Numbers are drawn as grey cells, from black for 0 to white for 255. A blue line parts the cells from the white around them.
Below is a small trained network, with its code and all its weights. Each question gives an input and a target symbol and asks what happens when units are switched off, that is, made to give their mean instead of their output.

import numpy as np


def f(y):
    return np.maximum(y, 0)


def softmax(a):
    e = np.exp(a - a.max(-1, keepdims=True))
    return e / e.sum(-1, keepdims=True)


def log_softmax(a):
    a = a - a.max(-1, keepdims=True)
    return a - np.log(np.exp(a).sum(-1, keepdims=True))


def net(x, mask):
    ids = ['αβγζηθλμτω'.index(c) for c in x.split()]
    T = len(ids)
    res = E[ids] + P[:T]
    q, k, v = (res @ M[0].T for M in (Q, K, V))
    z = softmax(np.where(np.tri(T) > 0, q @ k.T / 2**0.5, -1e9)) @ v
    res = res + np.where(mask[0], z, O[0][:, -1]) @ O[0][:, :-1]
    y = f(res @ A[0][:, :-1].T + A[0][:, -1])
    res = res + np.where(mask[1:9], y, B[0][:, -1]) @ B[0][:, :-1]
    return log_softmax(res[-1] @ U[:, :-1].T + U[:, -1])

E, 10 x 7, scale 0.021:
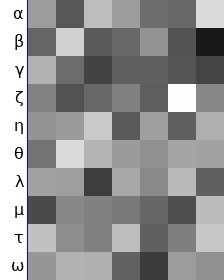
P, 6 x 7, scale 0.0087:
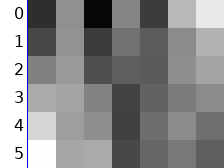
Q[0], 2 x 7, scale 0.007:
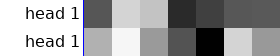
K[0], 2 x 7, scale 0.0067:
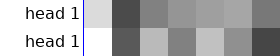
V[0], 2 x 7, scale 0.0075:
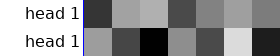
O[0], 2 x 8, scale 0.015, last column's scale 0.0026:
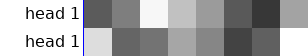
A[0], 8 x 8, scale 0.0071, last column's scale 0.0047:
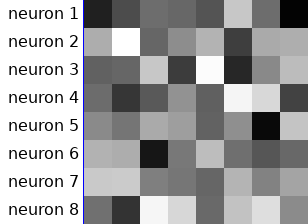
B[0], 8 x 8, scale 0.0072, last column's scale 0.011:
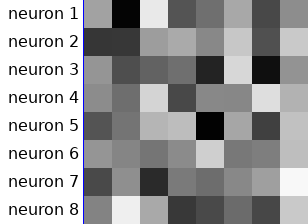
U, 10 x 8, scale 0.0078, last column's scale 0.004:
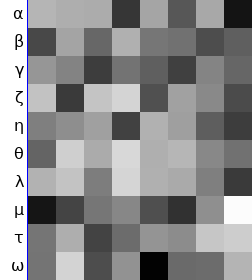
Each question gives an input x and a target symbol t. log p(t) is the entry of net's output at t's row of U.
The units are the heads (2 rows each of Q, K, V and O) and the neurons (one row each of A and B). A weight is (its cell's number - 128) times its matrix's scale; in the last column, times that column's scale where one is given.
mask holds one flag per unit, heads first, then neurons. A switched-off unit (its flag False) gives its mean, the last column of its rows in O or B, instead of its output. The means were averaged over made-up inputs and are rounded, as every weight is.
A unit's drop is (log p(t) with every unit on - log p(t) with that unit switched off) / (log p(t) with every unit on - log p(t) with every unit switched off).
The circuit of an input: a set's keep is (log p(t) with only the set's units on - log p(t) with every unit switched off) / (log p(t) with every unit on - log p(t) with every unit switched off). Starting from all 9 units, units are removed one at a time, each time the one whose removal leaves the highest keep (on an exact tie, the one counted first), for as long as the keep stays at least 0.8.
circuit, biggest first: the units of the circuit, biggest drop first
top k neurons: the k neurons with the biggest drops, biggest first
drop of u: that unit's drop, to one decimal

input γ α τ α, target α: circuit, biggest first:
[head 1; neuron 4; neuron 8; neuron 5]
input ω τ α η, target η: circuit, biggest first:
[head 1; neuron 3; neuron 1]
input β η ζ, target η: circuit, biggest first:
[head 1; neuron 8; neuron 1]
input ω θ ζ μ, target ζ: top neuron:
[neuron 7]
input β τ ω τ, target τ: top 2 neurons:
[neuron 5; neuron 4]
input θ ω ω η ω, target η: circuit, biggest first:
[head 1; neuron 1]
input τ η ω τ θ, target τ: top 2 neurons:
[neuron 5; neuron 7]
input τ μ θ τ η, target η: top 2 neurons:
[neuron 3; neuron 5]
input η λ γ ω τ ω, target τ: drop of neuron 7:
0.1
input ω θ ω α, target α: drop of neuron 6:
-0.1
